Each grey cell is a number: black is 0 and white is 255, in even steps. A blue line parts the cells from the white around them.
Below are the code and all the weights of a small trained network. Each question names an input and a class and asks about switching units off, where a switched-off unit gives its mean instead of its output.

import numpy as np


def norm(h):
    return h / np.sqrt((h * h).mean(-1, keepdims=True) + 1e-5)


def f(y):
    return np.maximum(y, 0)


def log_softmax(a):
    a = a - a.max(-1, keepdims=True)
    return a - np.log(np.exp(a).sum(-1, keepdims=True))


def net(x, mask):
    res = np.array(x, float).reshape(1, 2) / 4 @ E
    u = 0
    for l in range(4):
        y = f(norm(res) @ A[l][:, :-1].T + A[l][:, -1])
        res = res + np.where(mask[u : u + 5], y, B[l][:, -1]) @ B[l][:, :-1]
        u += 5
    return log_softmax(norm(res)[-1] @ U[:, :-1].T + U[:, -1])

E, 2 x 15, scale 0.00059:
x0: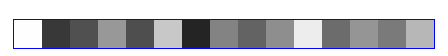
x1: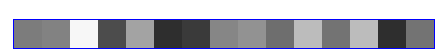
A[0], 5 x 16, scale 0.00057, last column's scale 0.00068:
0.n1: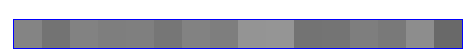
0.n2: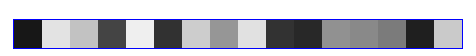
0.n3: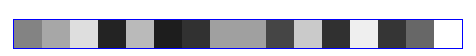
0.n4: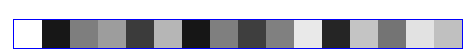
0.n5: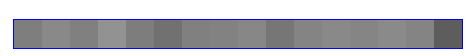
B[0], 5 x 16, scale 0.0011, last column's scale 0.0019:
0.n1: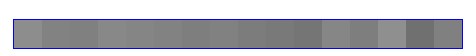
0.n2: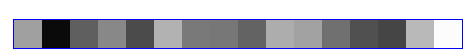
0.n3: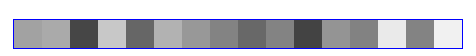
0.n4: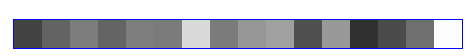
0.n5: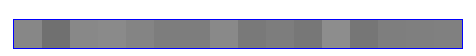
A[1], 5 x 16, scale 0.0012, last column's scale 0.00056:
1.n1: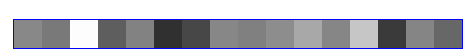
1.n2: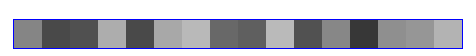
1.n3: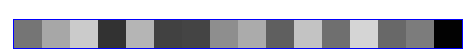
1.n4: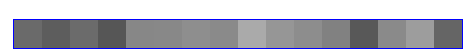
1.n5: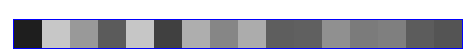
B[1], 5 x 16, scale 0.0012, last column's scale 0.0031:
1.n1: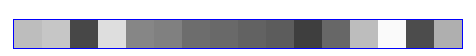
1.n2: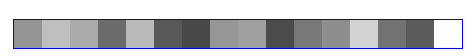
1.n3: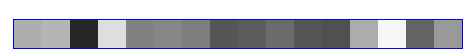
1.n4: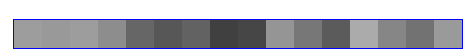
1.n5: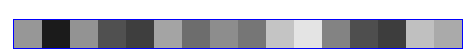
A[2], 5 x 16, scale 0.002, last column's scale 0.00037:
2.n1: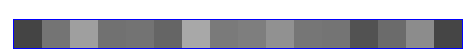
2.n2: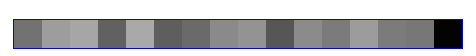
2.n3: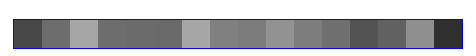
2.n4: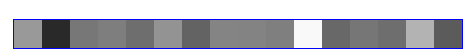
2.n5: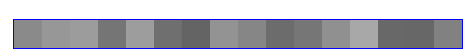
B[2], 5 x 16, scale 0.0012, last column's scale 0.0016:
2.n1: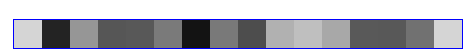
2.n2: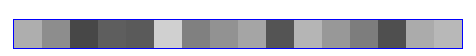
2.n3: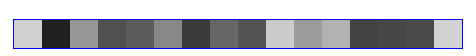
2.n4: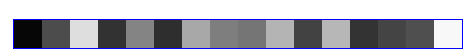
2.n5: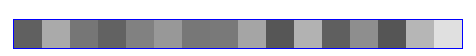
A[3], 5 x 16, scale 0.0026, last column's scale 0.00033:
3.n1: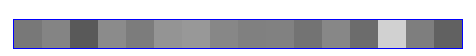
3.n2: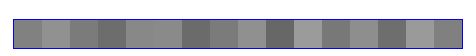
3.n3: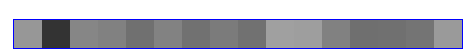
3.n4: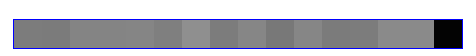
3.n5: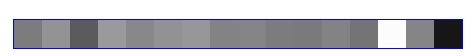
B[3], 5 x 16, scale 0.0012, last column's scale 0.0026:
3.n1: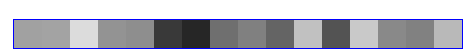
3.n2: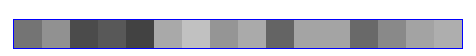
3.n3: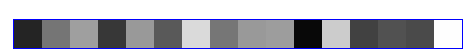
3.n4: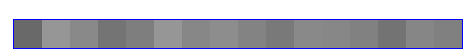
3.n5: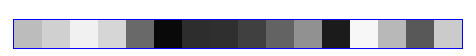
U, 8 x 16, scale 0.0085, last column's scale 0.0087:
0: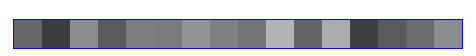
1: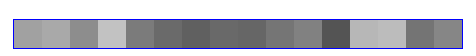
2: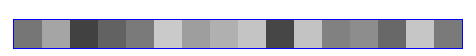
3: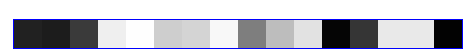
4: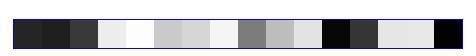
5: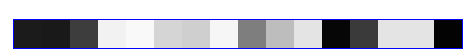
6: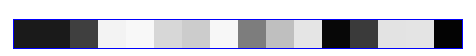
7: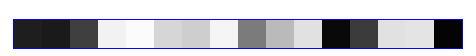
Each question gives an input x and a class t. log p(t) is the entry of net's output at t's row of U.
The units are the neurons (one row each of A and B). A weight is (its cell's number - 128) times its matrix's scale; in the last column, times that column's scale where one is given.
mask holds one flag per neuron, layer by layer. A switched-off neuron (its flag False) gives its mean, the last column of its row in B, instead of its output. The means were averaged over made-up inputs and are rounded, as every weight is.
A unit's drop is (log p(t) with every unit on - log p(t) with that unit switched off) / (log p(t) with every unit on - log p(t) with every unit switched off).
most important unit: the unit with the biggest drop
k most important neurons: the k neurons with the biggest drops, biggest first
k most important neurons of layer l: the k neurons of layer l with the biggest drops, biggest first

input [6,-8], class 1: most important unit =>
0.n2
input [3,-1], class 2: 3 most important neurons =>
1.n2, 0.n2, 1.n5
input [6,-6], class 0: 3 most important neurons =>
0.n3, 1.n1, 2.n4
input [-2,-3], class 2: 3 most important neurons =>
1.n2, 0.n3, 1.n1
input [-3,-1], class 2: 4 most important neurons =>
1.n2, 0.n2, 0.n4, 1.n5
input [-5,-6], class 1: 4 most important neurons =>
0.n4, 2.n4, 1.n2, 3.n3
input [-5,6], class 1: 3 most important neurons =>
1.n1, 0.n4, 1.n3
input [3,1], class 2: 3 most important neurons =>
0.n4, 0.n2, 1.n2
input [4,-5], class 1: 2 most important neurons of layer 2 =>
2.n3, 2.n1
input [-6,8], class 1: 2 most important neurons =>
1.n1, 0.n4
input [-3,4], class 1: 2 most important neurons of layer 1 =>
1.n1, 1.n2
